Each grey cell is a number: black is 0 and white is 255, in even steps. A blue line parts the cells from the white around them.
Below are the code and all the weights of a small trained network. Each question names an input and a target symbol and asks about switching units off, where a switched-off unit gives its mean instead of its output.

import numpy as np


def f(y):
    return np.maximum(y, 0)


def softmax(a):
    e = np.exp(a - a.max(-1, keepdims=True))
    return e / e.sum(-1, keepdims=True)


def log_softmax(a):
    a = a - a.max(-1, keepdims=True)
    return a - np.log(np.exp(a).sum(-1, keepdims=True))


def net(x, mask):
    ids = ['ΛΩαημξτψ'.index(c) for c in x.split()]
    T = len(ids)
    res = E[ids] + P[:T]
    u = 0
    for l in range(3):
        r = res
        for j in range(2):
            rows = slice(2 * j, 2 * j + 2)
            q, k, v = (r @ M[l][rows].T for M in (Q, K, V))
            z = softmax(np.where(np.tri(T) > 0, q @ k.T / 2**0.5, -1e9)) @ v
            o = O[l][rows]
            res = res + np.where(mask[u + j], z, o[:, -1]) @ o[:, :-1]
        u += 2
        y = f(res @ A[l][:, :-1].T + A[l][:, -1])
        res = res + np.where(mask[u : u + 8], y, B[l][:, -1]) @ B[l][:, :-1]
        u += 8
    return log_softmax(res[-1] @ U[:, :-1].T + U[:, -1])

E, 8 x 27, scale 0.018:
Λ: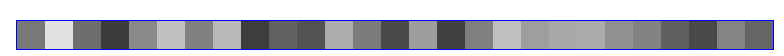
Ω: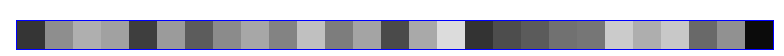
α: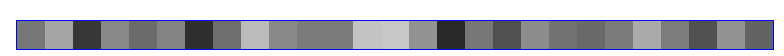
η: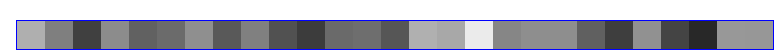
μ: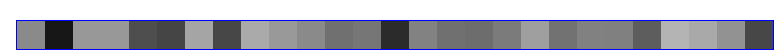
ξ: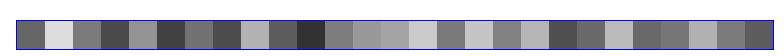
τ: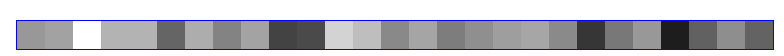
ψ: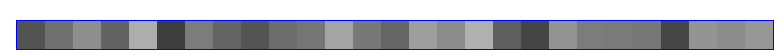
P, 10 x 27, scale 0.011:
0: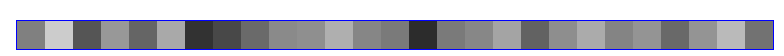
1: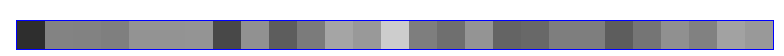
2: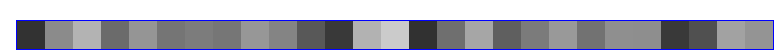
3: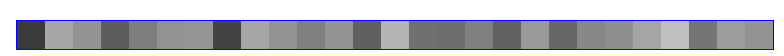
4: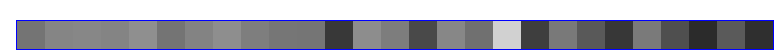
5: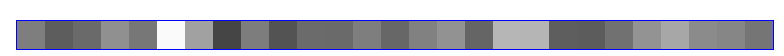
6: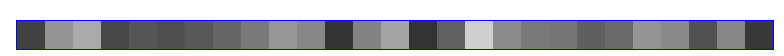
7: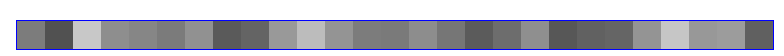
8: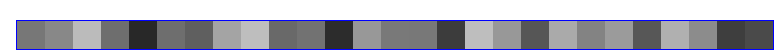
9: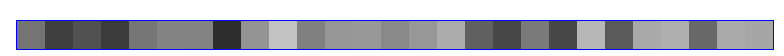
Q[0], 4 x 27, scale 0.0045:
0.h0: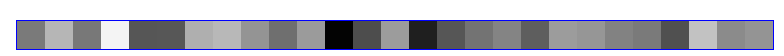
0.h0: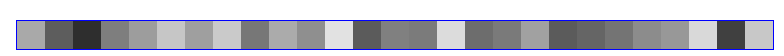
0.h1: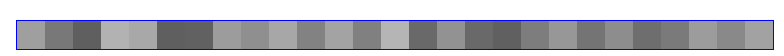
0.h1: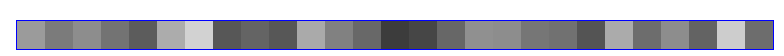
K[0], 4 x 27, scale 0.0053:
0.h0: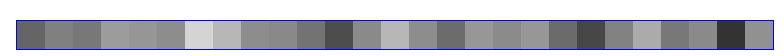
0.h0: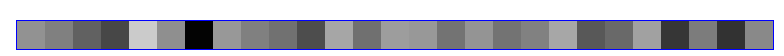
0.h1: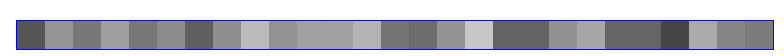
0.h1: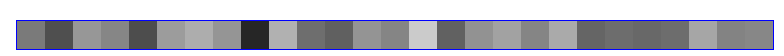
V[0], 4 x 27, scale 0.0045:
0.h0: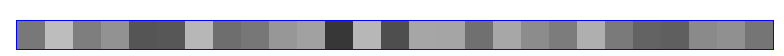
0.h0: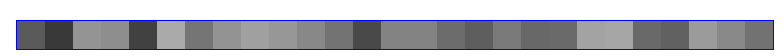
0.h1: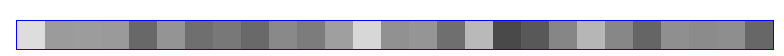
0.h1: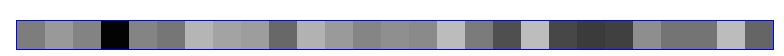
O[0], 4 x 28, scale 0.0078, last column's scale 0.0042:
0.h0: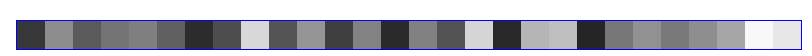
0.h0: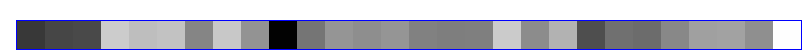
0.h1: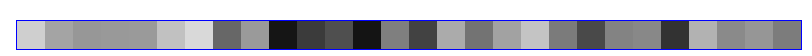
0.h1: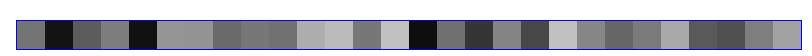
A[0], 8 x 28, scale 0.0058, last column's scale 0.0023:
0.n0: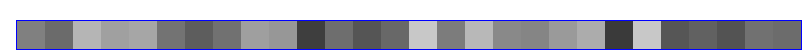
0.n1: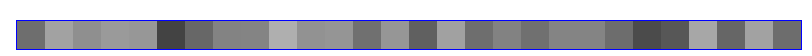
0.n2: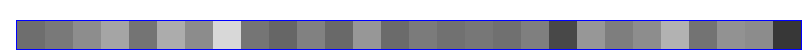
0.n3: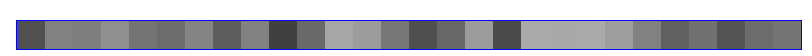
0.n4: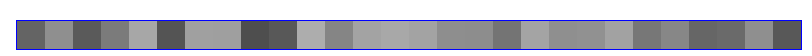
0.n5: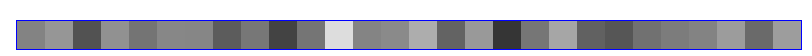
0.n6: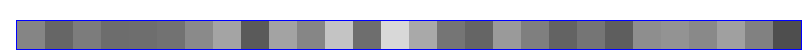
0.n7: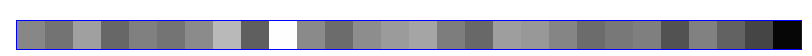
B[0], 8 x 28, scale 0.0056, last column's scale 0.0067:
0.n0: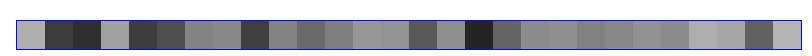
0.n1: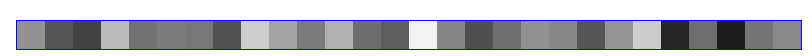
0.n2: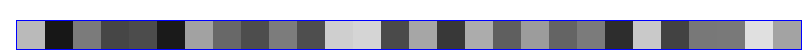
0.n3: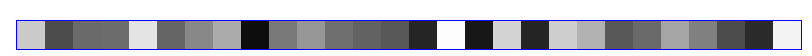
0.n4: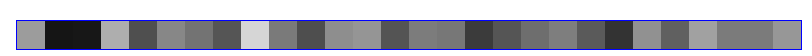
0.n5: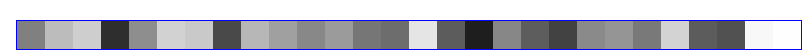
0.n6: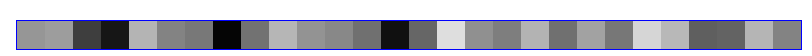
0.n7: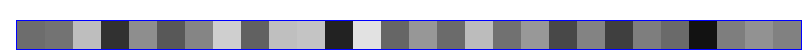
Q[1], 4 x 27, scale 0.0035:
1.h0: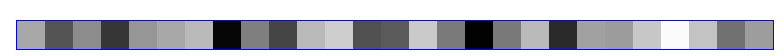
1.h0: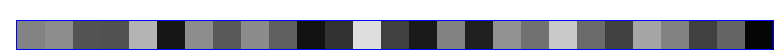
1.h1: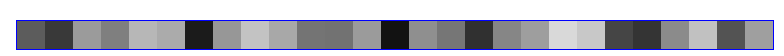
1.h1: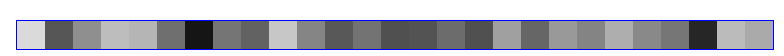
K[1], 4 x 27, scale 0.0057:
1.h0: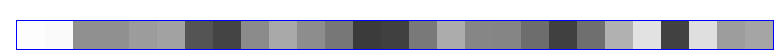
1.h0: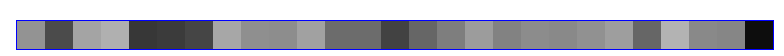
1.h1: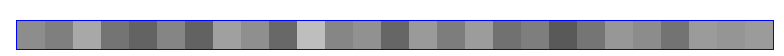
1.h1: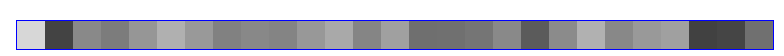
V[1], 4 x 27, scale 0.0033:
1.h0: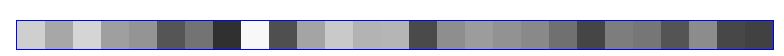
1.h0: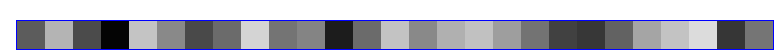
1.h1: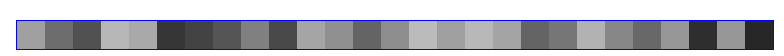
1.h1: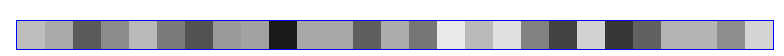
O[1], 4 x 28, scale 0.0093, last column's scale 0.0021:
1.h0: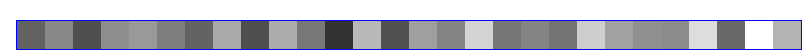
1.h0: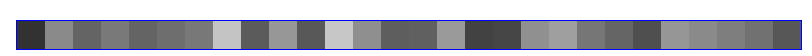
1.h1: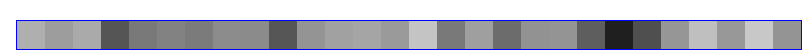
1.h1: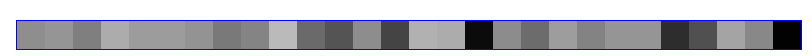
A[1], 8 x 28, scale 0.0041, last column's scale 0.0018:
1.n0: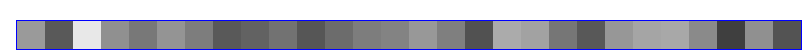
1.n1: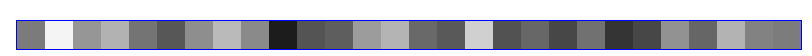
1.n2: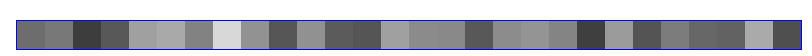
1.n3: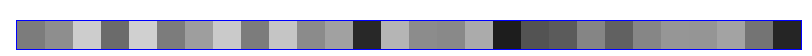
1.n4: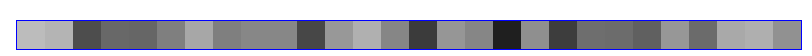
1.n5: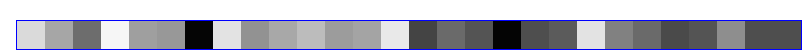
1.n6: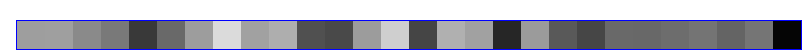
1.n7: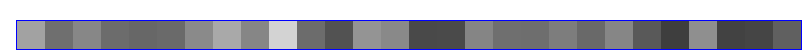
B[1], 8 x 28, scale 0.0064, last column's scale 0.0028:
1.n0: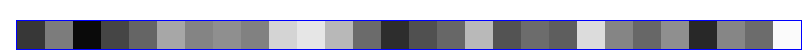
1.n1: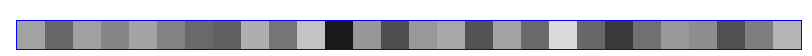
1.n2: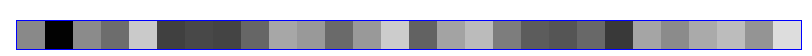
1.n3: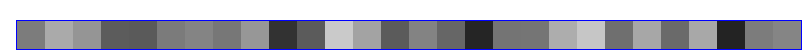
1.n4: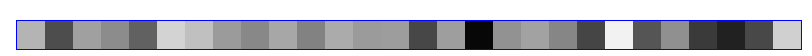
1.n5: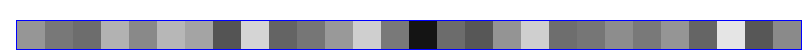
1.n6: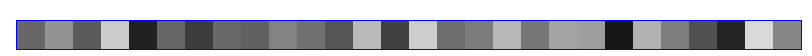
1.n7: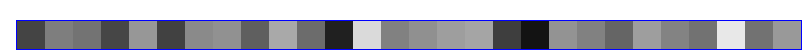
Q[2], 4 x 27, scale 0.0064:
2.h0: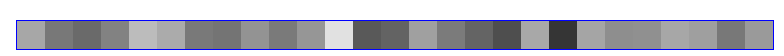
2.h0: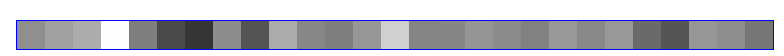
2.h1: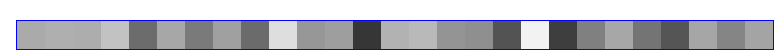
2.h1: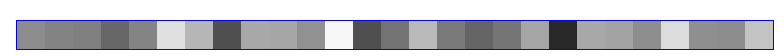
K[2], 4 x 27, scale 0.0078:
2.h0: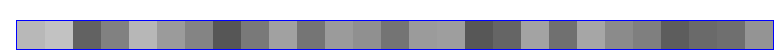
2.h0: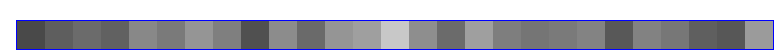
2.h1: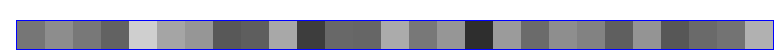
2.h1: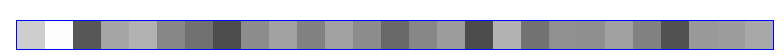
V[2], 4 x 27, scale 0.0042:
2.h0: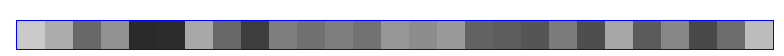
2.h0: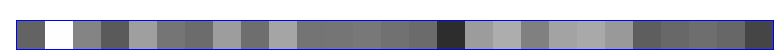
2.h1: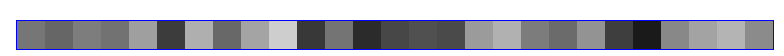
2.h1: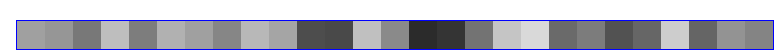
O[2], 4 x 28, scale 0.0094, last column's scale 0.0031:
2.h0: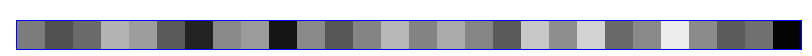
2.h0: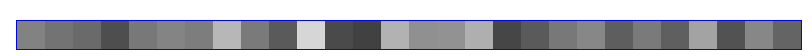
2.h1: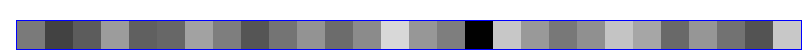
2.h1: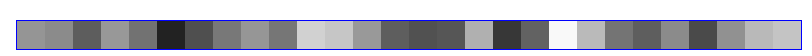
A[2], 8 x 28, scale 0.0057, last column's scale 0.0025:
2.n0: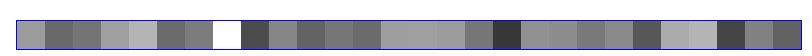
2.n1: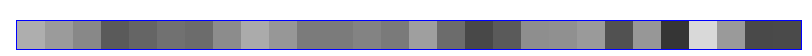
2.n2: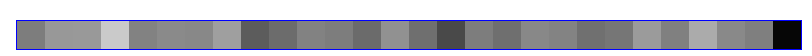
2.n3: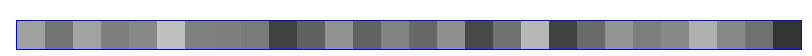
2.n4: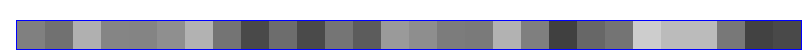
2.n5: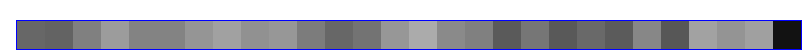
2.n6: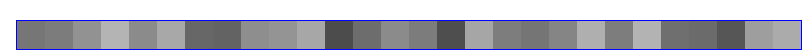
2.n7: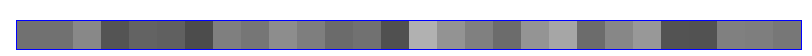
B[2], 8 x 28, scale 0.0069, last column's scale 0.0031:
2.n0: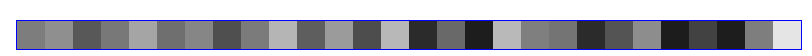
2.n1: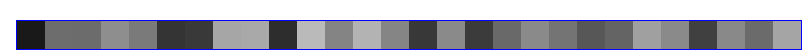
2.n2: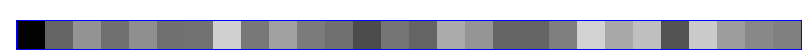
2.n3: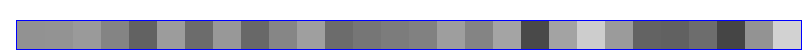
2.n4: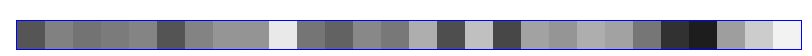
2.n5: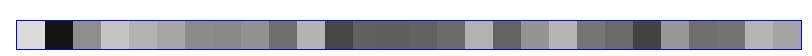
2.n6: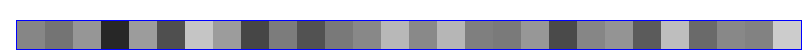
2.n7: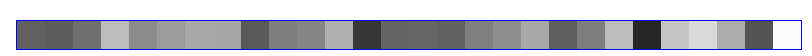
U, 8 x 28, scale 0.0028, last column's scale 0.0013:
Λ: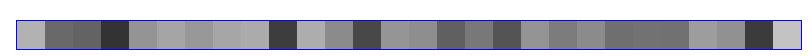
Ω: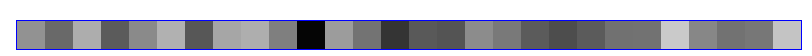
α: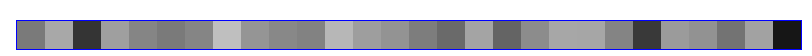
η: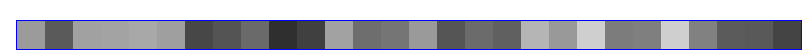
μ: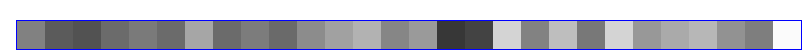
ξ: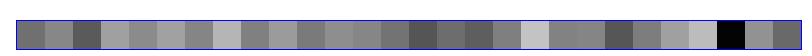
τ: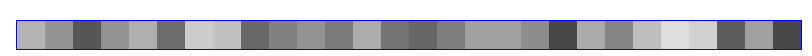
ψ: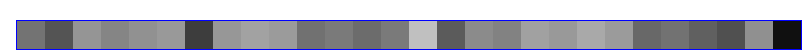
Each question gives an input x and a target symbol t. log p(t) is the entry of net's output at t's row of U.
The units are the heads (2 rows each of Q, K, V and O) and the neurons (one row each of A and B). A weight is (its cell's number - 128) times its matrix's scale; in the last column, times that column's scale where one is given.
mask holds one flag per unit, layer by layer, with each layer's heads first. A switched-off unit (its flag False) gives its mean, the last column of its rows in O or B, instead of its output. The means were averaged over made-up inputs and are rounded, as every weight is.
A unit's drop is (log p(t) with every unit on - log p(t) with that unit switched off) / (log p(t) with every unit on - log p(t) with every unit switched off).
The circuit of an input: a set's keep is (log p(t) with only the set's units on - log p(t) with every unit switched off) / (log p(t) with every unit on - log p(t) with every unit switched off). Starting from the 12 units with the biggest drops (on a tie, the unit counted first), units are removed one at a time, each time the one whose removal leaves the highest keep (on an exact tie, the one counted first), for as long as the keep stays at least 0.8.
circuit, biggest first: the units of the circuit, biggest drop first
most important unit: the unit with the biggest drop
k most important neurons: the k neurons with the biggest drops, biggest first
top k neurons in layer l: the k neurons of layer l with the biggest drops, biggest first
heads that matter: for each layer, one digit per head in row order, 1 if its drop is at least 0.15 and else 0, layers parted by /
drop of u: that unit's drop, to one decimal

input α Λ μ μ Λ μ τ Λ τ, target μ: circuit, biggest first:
2.h1, 2.h0
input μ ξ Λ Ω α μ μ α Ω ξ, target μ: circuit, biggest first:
2.h1, 0.h1, 2.h0
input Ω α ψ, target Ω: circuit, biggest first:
2.h1
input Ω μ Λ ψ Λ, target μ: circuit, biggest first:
2.h1, 2.h0, 1.n0
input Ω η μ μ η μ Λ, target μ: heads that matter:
00 / 00 / 11
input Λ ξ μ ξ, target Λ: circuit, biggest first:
2.h0, 1.h0, 0.h1
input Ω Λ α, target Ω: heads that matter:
00 / 00 / 01
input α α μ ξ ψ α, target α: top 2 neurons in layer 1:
1.n5, 1.n4
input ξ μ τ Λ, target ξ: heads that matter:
10 / 10 / 10
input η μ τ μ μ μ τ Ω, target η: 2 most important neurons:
0.n0, 1.n4
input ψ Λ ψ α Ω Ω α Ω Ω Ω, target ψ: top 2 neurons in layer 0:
0.n3, 0.n1
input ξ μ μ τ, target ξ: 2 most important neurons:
2.n0, 0.n5
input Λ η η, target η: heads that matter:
10 / 00 / 10
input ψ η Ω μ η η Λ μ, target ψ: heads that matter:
00 / 00 / 01
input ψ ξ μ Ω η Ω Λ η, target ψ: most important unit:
0.n5
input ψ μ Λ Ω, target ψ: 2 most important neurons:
2.n4, 2.n3
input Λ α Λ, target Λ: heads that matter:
10 / 10 / 10
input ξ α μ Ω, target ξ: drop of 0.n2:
0.0
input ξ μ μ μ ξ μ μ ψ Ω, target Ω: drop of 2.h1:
0.8
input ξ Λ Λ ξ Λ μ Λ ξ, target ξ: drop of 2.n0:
0.4
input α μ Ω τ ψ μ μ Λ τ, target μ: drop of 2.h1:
0.6
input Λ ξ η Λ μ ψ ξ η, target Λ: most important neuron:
0.n5
